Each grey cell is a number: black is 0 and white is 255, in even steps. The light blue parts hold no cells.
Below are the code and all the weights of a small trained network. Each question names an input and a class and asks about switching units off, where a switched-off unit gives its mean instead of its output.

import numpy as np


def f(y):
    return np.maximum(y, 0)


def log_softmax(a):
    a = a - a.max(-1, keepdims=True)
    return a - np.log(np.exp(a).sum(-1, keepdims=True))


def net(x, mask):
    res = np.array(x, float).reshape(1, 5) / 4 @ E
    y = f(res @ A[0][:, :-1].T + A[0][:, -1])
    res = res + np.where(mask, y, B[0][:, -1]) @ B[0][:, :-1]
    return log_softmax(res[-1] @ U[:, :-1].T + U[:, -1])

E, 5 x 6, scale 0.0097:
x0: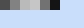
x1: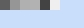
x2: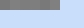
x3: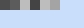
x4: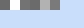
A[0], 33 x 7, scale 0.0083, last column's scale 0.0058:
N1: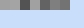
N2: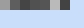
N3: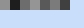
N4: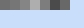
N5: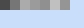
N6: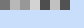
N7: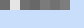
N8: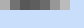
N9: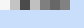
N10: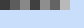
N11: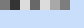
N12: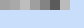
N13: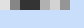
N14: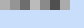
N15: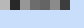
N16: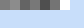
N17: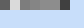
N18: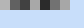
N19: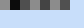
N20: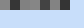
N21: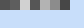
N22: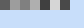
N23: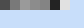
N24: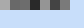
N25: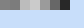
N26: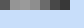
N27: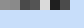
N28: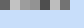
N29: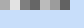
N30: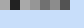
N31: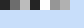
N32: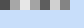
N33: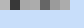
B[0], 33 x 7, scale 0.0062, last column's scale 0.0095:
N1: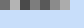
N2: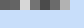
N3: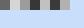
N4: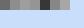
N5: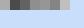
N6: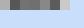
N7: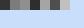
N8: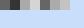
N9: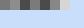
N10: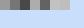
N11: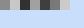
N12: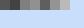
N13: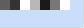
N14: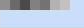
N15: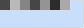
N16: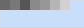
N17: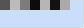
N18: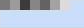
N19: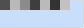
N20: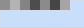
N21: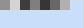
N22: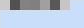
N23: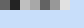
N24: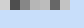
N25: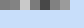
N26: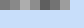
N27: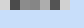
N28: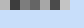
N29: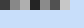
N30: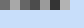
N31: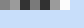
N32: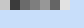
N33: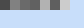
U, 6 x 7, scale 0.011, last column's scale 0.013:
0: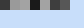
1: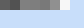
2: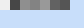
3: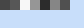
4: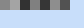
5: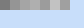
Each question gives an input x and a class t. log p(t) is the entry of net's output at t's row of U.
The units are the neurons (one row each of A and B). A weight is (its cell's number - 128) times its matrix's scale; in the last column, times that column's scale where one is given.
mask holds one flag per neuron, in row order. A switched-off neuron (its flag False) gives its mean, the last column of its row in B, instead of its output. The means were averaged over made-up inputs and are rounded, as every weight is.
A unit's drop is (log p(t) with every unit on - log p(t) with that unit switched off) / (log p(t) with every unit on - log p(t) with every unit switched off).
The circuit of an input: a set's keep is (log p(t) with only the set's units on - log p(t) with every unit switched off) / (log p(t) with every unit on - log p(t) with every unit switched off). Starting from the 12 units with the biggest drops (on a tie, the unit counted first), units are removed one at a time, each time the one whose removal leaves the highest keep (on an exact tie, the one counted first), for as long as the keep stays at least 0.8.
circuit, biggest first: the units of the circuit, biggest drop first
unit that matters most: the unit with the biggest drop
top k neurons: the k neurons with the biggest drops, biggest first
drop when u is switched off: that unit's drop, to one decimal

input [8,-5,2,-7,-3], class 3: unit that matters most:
N23
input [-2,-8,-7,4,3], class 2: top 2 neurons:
[N27, N24]
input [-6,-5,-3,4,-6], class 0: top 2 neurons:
[N15, N19]
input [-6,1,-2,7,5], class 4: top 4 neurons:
[N31, N11, N21, N23]
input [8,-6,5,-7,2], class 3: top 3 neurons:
[N23, N4, N26]
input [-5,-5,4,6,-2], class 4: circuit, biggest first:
[N31, N11]
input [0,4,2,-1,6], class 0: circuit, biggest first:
[N17, N7]
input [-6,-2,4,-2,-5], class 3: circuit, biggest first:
[N13, N2]
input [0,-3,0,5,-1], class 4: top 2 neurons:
[N31, N11]
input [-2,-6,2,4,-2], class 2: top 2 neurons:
[N24, N27]
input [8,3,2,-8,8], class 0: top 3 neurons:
[N17, N7, N13]
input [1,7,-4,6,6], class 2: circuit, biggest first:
[N32, N28]
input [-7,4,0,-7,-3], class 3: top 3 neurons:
[N13, N2, N8]
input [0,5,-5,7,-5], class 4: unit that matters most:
N11
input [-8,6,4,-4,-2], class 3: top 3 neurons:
[N13, N2, N8]
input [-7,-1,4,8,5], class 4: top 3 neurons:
[N31, N11, N21]
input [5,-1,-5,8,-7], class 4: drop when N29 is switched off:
0.1
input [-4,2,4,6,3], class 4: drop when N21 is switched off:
0.2
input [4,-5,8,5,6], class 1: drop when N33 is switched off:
0.1
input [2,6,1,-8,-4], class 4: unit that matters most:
N18
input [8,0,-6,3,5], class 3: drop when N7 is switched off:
0.0
